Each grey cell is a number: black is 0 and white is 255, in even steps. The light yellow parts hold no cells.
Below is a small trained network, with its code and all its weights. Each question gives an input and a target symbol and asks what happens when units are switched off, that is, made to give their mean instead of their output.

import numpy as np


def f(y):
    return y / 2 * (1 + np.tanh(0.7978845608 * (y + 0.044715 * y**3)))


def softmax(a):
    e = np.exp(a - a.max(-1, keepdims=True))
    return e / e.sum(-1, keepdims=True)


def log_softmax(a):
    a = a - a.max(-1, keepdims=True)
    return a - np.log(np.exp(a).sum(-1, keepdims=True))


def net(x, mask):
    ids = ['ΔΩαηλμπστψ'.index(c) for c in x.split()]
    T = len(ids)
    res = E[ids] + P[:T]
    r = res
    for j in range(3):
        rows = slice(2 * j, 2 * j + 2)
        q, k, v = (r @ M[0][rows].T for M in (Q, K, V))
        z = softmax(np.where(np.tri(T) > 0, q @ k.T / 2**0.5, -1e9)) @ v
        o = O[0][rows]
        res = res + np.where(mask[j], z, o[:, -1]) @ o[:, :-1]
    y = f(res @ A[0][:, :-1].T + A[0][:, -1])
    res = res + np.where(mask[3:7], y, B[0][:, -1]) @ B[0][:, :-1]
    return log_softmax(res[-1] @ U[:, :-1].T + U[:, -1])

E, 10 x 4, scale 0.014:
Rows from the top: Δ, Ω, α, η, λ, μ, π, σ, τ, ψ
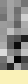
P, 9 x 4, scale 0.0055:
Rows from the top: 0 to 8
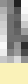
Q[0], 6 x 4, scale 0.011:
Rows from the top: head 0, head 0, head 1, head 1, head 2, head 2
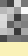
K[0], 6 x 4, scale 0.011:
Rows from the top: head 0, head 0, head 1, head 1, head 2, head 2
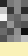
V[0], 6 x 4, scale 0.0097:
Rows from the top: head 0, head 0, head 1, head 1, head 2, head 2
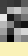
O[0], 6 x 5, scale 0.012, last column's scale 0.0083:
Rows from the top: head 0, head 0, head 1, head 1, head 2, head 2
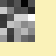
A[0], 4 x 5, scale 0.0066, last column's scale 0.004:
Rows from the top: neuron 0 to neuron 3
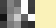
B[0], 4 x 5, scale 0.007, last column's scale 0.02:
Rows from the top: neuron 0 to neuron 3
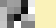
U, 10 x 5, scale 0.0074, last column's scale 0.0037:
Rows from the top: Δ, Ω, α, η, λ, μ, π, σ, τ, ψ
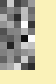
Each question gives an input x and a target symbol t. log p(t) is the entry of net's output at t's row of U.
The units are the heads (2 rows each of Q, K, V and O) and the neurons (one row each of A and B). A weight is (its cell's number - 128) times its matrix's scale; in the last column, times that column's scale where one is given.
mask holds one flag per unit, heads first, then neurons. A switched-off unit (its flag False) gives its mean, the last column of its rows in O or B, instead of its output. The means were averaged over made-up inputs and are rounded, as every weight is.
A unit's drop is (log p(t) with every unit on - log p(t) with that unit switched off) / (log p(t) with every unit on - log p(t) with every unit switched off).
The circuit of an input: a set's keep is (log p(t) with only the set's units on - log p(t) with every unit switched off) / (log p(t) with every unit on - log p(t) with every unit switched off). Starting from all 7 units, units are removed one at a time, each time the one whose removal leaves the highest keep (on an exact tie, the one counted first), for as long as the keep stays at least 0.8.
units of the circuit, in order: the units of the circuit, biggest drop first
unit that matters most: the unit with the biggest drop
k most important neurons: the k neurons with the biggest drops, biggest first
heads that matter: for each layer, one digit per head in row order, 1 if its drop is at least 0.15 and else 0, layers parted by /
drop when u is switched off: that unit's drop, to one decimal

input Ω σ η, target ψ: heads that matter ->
100
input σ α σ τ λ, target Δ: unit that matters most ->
head 2
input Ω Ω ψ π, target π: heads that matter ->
101
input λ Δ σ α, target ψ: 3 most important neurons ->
(neuron 2; neuron 0; neuron 1)
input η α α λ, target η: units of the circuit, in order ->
(head 1; neuron 1; head 0; neuron 0)
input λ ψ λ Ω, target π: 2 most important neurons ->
(neuron 1; neuron 0)
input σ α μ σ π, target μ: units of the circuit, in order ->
(neuron 1; neuron 0; head 1)
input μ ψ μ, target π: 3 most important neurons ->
(neuron 2; neuron 0; neuron 1)
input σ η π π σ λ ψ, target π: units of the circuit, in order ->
(neuron 0; head 2)
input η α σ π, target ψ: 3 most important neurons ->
(neuron 1; neuron 0; neuron 2)
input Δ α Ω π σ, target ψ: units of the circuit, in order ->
(neuron 1; neuron 0; head 1)
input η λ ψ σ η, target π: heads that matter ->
011
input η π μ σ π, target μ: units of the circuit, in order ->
(neuron 1; neuron 0; head 1; head 0)
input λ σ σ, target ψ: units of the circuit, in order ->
(neuron 2; neuron 1; head 0)
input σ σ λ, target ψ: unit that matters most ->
neuron 2
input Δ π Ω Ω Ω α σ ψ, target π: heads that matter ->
000
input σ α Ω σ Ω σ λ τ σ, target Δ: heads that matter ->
001
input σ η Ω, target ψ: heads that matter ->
101
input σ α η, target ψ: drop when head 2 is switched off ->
0.1
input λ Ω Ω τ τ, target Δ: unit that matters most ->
head 2
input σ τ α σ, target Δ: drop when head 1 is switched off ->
0.0
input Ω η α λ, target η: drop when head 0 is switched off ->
0.5
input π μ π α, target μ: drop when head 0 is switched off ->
0.3
